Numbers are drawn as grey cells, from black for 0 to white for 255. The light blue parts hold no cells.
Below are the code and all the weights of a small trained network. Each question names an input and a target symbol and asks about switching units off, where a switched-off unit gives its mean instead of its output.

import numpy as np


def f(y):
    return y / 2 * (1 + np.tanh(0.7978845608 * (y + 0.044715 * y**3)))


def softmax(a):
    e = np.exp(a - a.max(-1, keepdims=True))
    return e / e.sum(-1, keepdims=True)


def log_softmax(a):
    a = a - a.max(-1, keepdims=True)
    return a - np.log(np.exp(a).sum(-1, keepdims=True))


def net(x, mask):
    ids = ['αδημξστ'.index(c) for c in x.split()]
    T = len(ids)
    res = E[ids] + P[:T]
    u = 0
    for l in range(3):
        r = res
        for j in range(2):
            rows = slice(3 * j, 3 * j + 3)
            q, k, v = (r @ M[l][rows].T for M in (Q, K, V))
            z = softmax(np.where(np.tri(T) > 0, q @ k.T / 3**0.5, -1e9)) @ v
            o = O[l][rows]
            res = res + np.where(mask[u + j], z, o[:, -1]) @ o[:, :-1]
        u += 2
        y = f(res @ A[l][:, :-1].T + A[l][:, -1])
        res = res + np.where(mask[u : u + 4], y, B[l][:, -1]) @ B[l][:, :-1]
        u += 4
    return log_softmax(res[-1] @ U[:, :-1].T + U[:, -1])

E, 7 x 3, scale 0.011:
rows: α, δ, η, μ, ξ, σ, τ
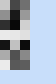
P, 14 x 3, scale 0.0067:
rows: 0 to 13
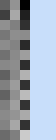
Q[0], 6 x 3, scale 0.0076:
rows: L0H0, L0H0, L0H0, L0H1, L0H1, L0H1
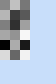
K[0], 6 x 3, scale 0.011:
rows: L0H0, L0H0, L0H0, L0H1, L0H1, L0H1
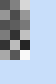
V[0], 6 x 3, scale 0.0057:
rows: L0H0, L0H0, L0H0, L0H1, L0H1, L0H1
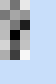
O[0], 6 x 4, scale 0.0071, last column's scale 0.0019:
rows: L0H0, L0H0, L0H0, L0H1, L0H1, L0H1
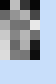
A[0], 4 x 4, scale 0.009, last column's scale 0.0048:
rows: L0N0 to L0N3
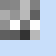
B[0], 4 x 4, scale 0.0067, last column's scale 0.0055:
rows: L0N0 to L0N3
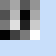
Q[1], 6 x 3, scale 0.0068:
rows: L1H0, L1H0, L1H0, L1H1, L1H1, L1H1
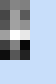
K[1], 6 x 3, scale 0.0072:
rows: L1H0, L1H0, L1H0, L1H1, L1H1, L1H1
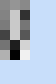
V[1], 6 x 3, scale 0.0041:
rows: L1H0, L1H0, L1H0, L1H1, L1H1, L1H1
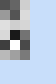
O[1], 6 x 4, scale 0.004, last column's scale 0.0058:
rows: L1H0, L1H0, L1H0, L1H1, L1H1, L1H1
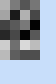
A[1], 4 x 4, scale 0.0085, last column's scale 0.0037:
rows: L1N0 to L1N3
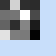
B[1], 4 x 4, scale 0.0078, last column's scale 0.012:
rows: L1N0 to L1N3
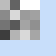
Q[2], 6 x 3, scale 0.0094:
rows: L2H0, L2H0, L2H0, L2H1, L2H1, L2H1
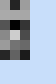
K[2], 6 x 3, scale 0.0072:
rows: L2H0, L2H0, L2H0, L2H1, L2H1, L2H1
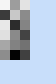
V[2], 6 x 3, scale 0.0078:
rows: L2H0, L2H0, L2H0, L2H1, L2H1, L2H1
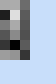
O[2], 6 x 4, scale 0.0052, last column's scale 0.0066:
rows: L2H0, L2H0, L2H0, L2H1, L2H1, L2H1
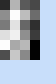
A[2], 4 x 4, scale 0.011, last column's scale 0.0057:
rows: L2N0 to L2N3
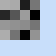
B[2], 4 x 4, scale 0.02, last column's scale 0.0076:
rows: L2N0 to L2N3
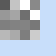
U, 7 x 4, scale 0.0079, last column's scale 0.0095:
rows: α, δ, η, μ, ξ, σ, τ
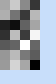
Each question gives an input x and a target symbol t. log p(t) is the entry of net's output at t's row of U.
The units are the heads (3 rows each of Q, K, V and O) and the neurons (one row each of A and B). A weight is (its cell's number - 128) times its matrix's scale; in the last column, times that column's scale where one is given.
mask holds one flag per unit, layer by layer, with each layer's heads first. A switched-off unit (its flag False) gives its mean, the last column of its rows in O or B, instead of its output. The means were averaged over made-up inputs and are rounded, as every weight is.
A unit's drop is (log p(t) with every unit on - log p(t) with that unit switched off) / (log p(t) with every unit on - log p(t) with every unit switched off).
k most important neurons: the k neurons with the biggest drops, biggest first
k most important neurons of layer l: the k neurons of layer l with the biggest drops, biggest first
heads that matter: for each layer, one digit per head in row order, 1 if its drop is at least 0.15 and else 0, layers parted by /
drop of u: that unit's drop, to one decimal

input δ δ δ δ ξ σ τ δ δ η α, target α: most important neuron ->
(L1N0)
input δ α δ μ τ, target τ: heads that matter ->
10 / 01 / 01
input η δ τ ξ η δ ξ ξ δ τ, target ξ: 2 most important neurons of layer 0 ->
(L0N3, L0N2)
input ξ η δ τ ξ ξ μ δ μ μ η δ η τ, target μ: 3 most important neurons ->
(L1N0, L1N3, L0N2)
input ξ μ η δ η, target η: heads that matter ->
00 / 00 / 11
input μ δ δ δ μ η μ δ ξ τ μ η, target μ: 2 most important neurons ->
(L1N0, L1N3)
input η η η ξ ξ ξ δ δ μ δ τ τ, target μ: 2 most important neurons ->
(L1N0, L1N3)
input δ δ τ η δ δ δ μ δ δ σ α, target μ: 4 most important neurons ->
(L0N3, L0N2, L1N0, L1N3)
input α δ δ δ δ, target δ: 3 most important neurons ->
(L1N0, L0N2, L2N3)
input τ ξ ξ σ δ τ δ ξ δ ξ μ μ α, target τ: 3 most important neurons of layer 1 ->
(L1N0, L1N3, L1N2)
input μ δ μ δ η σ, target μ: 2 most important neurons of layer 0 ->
(L0N3, L0N2)
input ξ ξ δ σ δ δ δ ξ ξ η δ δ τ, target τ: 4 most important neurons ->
(L1N0, L2N0, L2N3, L1N3)
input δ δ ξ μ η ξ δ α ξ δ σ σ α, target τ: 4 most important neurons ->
(L1N0, L2N0, L1N3, L2N3)
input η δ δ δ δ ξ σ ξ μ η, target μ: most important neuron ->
(L1N3)
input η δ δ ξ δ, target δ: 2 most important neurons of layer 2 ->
(L2N3, L2N0)
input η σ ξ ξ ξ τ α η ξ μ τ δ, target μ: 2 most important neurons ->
(L1N0, L1N3)
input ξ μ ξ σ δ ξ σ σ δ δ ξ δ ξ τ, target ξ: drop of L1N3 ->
0.2
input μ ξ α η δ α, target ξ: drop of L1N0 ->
-0.1
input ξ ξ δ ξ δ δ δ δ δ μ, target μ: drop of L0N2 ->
0.1
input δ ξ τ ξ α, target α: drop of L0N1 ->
0.0
